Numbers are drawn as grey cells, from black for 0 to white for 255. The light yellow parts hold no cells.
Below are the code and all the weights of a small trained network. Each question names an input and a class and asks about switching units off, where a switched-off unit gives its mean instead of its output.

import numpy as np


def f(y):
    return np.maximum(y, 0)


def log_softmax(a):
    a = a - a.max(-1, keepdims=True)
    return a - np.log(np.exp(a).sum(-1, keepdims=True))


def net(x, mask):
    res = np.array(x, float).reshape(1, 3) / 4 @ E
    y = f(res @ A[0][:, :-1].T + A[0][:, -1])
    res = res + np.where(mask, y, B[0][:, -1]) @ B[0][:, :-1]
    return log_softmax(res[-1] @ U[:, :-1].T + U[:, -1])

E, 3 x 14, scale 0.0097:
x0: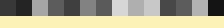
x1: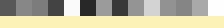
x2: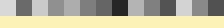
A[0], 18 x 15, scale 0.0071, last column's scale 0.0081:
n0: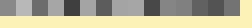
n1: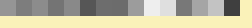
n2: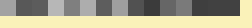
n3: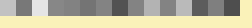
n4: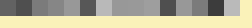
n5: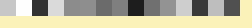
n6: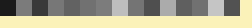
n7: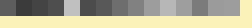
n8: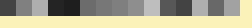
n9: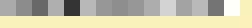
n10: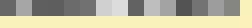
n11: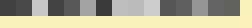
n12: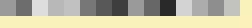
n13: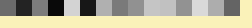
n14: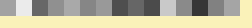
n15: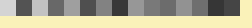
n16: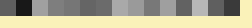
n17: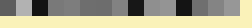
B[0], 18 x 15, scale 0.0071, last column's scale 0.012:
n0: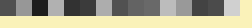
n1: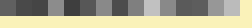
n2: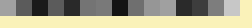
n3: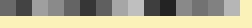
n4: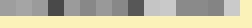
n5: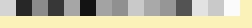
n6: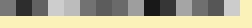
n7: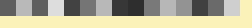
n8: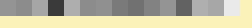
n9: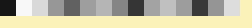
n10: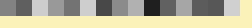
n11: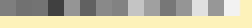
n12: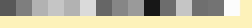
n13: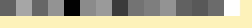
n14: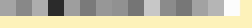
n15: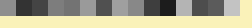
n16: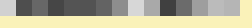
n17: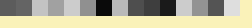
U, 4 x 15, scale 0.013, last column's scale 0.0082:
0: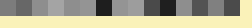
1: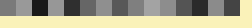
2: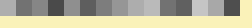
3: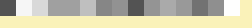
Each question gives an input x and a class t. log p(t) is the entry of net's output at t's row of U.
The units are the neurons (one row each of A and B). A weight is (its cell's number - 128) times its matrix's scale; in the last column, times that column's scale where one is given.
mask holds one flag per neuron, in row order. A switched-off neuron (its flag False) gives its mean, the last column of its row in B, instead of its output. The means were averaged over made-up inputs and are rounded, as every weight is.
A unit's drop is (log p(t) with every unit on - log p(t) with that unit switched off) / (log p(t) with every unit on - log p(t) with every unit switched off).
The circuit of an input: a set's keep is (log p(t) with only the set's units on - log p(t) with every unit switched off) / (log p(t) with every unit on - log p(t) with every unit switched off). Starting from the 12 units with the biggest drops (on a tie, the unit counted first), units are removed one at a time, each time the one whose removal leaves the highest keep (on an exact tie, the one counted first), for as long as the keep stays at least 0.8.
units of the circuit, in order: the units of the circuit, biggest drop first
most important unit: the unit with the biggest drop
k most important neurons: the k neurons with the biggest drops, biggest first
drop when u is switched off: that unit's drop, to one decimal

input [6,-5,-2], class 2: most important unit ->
n11
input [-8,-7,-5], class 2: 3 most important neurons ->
n5, n14, n13
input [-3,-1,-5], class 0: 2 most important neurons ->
n6, n17
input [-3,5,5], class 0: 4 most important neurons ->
n12, n3, n0, n2
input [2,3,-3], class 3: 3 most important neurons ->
n2, n15, n5
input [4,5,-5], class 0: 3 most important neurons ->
n10, n17, n6
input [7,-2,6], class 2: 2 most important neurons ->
n11, n4
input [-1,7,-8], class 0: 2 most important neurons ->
n17, n10
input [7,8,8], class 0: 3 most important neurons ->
n12, n15, n3
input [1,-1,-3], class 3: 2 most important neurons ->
n15, n3
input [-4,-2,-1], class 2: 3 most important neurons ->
n5, n12, n7
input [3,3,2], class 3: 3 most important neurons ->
n5, n2, n0
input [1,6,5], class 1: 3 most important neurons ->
n13, n17, n7
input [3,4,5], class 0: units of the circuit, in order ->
n12
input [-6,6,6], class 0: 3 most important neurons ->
n12, n3, n15
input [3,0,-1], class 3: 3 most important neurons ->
n5, n14, n2
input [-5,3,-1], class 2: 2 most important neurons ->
n5, n9
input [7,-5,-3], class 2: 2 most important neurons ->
n11, n8
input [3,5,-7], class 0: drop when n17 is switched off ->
0.2
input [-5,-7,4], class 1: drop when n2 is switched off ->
0.1
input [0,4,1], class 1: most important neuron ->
n17
